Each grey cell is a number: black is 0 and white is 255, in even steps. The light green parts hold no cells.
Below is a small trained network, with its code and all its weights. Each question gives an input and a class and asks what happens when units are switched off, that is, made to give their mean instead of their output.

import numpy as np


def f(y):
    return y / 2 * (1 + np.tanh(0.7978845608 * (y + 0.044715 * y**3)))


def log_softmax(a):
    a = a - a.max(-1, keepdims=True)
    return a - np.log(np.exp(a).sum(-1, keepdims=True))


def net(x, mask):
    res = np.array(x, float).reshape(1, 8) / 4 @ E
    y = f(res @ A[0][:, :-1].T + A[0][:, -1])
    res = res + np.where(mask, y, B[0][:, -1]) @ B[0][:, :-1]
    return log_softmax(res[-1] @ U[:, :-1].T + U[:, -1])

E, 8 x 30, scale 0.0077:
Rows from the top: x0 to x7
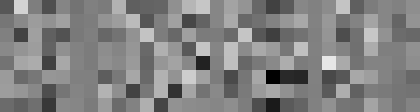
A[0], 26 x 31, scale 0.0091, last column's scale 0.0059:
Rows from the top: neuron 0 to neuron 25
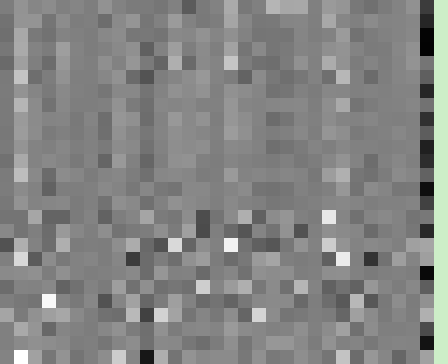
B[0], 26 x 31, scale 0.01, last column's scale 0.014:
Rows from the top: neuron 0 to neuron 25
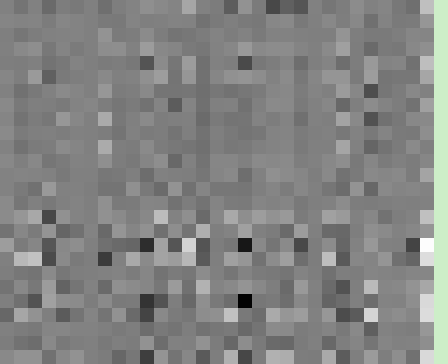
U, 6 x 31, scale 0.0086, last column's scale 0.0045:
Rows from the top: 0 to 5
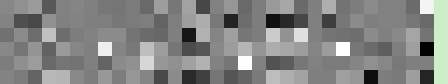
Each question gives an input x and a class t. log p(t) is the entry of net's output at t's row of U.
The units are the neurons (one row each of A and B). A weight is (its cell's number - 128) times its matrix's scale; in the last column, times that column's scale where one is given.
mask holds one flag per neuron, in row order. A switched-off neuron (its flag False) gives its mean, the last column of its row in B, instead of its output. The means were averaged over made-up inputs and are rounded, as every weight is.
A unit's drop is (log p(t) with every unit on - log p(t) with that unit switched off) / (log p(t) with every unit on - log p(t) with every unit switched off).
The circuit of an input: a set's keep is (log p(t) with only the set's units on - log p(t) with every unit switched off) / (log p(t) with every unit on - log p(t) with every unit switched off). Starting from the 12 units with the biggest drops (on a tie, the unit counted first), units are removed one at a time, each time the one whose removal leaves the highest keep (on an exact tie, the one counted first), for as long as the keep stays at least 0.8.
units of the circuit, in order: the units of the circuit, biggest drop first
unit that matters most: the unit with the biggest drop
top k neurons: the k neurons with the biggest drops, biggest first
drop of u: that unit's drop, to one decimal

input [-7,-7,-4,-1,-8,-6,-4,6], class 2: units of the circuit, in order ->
neuron 17
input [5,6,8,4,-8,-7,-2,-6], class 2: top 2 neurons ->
neuron 18; neuron 20
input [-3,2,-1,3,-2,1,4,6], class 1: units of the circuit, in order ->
neuron 18; neuron 25
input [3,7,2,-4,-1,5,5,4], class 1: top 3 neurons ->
neuron 18; neuron 22; neuron 15
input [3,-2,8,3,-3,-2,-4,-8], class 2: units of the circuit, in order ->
neuron 18; neuron 17
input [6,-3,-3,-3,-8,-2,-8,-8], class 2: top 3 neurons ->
neuron 17; neuron 21; neuron 20
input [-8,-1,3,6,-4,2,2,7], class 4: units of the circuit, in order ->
neuron 17; neuron 25
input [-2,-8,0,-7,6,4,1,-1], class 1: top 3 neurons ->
neuron 25; neuron 22; neuron 16
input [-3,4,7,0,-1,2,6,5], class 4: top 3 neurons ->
neuron 17; neuron 21; neuron 25
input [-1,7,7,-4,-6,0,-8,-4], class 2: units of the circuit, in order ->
neuron 17; neuron 0
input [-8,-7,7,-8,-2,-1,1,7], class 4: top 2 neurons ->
neuron 17; neuron 21
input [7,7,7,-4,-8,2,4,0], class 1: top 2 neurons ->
neuron 18; neuron 15
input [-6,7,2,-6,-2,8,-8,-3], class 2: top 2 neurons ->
neuron 22; neuron 17
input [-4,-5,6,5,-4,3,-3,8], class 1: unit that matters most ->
neuron 18
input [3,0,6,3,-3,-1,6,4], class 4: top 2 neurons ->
neuron 21; neuron 17
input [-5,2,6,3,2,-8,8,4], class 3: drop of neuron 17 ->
0.2
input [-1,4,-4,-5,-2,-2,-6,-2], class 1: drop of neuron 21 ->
0.1
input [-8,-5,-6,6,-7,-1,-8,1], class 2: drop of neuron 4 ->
0.0
